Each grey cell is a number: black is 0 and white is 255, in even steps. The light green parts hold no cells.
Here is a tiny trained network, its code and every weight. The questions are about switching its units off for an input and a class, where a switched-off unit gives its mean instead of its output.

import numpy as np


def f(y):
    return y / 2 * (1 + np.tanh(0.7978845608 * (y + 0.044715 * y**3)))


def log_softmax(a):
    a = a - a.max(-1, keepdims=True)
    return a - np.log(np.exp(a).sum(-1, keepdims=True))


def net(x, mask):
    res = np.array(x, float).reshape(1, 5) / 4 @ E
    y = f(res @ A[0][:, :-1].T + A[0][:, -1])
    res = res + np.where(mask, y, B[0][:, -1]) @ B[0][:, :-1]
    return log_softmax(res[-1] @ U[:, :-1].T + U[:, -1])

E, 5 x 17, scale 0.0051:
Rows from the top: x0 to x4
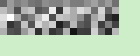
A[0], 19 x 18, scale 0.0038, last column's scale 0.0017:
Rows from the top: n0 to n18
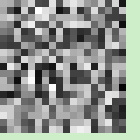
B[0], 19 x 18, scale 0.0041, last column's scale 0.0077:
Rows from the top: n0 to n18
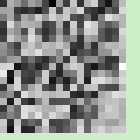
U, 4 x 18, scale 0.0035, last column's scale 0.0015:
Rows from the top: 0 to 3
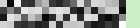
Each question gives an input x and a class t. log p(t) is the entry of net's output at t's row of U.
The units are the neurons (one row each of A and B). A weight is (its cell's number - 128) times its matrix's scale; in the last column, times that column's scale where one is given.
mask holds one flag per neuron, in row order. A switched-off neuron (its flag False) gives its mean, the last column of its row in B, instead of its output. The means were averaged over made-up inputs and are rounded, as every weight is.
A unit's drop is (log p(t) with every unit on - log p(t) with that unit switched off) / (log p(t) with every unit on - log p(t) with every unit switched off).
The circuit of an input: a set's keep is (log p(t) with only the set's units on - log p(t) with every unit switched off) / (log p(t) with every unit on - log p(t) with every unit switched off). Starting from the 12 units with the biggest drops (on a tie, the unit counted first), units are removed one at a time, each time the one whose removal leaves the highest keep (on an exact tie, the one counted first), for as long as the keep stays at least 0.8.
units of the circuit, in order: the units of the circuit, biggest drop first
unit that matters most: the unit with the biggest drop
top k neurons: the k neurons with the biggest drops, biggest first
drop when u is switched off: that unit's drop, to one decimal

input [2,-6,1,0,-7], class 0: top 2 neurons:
(n18, n14)
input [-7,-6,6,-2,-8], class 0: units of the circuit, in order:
(n18)
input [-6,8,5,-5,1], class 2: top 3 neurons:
(n0, n12, n3)
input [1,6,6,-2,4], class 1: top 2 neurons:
(n16, n7)
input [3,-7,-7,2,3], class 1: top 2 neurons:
(n13, n6)
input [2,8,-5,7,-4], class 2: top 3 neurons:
(n3, n12, n0)
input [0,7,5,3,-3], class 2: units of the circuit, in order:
(n0, n12)
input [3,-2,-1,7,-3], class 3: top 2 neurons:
(n1, n11)
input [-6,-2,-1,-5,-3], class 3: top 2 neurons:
(n9, n11)
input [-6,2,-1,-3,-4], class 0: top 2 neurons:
(n18, n1)
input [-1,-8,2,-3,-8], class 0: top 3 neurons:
(n18, n14, n17)
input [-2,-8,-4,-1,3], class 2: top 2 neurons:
(n4, n5)
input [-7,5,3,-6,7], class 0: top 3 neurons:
(n11, n10, n1)
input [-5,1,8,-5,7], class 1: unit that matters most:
n15
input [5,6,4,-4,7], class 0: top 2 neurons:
(n11, n10)
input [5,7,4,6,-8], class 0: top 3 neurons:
(n18, n14, n17)
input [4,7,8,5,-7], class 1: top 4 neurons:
(n2, n15, n16, n7)
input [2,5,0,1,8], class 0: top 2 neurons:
(n11, n10)
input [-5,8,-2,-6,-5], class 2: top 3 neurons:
(n0, n3, n12)
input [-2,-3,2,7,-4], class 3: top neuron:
(n1)
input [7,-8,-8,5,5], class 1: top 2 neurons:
(n13, n6)
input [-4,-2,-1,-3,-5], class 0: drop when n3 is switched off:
0.0
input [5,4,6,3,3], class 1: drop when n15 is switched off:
0.1
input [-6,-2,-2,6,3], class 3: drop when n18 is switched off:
0.1
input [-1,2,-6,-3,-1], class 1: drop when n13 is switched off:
0.3
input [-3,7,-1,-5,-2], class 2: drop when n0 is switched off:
0.2
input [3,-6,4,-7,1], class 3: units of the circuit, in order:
(n9)
